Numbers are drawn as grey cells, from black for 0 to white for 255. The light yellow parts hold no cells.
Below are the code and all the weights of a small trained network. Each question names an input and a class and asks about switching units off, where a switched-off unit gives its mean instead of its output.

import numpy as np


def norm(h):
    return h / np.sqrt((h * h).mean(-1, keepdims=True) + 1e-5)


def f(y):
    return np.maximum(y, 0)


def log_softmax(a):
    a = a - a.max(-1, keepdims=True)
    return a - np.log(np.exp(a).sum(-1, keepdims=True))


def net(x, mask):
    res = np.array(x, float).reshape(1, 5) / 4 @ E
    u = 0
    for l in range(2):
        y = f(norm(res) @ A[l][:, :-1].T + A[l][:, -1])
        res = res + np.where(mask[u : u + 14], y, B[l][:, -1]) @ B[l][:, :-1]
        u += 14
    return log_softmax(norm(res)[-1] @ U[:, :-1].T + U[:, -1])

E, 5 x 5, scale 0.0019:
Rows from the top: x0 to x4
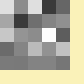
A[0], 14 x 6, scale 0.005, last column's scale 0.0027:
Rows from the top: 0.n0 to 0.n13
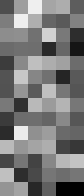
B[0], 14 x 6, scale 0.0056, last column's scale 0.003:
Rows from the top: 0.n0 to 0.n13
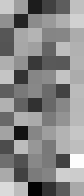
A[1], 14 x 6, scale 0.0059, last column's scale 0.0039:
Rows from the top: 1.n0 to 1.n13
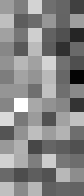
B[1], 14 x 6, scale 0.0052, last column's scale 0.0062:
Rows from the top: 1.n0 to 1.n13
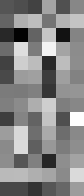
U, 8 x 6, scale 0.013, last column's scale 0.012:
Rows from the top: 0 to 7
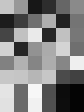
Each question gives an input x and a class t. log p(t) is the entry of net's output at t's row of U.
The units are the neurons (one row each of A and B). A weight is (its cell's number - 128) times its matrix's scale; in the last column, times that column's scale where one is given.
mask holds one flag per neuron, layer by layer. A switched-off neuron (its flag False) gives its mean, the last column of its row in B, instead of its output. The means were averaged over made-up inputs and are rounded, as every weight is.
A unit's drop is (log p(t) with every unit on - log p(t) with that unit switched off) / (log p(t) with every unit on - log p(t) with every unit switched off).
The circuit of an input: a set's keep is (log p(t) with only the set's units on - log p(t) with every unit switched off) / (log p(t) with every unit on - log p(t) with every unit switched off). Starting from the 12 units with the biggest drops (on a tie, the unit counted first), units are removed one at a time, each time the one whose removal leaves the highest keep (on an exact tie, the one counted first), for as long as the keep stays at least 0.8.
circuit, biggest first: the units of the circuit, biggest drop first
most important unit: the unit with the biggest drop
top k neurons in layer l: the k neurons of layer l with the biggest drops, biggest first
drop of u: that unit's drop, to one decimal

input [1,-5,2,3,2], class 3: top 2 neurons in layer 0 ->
[0.n9 0.n1]
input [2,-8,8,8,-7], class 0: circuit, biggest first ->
[0.n0 1.n11]
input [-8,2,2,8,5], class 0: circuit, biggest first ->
[0.n4 0.n0 1.n8]
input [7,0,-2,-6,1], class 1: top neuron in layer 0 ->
[0.n0]
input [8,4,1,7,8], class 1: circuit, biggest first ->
[1.n8 1.n13]
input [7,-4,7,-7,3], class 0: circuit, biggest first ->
[0.n13 1.n13]
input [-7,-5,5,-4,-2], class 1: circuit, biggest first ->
[0.n6 1.n12]
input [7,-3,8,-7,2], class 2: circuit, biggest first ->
[0.n10 1.n4 1.n11]
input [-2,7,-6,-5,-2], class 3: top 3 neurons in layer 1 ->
[1.n1 1.n12 1.n4]
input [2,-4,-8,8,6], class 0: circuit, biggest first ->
[0.n0 1.n1]
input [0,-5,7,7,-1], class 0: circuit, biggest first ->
[0.n0 1.n11]
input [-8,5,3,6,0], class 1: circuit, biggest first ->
[0.n11 0.n6]
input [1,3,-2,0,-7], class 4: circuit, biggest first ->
[1.n8 1.n12]
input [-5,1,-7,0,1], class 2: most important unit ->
1.n8
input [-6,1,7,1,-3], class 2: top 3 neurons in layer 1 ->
[1.n4 1.n8 1.n6]
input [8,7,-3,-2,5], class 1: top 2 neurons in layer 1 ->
[1.n8 1.n13]
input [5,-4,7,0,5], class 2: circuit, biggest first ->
[0.n10 1.n11]
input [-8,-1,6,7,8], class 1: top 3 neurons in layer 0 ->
[0.n6 0.n13 0.n11]
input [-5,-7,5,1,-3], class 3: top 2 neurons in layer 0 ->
[0.n9 0.n5]
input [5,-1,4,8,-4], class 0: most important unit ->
0.n0
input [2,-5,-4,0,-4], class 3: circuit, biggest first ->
[0.n1 0.n5]
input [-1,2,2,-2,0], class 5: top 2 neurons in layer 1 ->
[1.n12 1.n13]
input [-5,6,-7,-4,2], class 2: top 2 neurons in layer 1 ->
[1.n8 1.n12]
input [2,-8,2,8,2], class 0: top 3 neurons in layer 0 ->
[0.n0 0.n4 0.n12]
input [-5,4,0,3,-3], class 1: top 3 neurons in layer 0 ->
[0.n11 0.n0 0.n13]
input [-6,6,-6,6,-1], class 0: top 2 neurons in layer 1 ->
[1.n8 1.n1]
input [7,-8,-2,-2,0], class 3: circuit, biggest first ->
[0.n1]
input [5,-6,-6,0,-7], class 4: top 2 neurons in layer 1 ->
[1.n8 1.n11]
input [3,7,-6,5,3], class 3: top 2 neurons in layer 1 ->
[1.n1 1.n4]
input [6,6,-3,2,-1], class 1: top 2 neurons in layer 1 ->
[1.n8 1.n13]
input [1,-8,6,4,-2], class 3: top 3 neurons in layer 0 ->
[0.n9 0.n1 0.n0]
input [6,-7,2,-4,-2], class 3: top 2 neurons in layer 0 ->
[0.n1 0.n5]
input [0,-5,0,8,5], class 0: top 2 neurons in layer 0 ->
[0.n0 0.n4]
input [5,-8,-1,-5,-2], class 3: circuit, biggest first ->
[0.n1]
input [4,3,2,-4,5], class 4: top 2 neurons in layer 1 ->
[1.n8 1.n1]
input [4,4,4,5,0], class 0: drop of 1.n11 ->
0.2
